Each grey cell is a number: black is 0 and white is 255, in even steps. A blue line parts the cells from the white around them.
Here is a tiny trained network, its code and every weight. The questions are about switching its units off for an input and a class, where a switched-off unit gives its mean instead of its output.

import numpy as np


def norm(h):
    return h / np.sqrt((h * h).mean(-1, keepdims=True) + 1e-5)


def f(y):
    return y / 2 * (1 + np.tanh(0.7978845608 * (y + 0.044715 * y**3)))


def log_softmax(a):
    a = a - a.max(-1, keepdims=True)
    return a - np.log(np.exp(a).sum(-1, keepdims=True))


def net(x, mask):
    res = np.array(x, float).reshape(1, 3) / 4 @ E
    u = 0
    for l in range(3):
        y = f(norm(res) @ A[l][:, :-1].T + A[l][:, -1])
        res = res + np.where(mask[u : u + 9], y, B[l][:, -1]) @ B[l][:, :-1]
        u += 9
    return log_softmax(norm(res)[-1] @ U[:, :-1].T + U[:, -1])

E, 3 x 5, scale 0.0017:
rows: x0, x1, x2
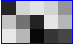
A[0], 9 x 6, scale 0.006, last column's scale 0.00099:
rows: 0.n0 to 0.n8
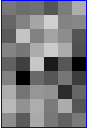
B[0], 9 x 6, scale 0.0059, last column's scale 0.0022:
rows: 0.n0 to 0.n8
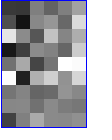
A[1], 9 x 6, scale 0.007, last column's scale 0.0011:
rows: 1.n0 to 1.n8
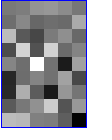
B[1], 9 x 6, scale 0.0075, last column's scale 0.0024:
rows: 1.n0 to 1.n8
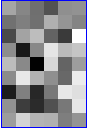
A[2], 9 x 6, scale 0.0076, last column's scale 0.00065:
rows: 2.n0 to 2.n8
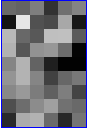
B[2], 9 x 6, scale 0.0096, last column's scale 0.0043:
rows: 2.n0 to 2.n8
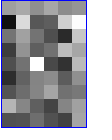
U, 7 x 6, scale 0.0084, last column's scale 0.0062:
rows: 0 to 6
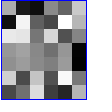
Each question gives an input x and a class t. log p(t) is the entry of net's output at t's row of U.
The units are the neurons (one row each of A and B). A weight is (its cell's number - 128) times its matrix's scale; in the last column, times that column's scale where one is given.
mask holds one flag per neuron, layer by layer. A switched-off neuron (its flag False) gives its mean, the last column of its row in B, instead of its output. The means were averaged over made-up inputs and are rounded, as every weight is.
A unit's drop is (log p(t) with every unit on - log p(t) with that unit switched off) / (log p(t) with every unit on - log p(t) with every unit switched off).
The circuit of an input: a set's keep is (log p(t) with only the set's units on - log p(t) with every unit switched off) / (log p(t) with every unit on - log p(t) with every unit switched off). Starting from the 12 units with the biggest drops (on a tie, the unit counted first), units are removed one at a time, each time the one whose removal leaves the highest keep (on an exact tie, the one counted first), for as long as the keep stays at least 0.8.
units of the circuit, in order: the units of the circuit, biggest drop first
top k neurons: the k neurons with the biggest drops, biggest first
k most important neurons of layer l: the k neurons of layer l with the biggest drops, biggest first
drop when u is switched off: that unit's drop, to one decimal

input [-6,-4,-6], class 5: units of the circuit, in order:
(0.n5; 0.n4; 2.n1)
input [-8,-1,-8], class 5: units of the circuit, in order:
(0.n5)
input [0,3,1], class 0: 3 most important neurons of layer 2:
(2.n1; 2.n4; 2.n8)
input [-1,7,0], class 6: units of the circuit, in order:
(1.n2; 2.n1)
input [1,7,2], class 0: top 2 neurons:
(2.n1; 1.n3)
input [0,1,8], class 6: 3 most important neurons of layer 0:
(0.n4; 0.n3; 0.n8)
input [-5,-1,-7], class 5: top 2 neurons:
(0.n5; 0.n4)
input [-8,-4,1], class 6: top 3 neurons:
(0.n5; 1.n2; 1.n3)
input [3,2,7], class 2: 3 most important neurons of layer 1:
(1.n3; 1.n8; 1.n5)
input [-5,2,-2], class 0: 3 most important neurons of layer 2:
(2.n1; 2.n4; 2.n3)
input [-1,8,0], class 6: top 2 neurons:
(0.n8; 1.n6)
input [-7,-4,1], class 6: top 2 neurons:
(0.n5; 1.n2)
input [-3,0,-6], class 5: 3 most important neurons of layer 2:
(2.n1; 2.n8; 2.n5)
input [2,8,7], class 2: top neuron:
(1.n3)
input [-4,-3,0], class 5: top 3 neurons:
(0.n5; 2.n1; 1.n6)
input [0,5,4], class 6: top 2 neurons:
(0.n4; 1.n2)
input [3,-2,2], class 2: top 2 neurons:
(0.n2; 0.n3)
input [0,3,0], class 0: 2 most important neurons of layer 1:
(1.n3; 1.n7)
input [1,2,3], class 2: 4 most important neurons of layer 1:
(1.n3; 1.n8; 1.n5; 1.n6)
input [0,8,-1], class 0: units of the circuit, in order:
(2.n1)
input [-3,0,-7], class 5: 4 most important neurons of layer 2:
(2.n1; 2.n8; 2.n5; 2.n2)
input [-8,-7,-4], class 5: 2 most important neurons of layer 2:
(2.n1; 2.n3)
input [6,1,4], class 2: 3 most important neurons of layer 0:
(0.n2; 0.n0; 0.n8)
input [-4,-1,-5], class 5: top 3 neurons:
(0.n5; 0.n4; 2.n1)
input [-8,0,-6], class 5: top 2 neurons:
(0.n5; 2.n1)
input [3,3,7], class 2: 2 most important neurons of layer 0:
(0.n4; 0.n5)
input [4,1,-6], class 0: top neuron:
(2.n1)
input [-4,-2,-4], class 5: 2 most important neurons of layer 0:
(0.n5; 0.n4)
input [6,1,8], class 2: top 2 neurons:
(2.n1; 1.n3)
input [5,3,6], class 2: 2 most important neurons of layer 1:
(1.n3; 1.n8)
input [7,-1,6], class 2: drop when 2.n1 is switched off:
0.1
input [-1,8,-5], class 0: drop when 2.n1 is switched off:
0.2
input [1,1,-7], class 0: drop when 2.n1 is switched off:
0.2
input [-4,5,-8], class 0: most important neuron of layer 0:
(0.n4)
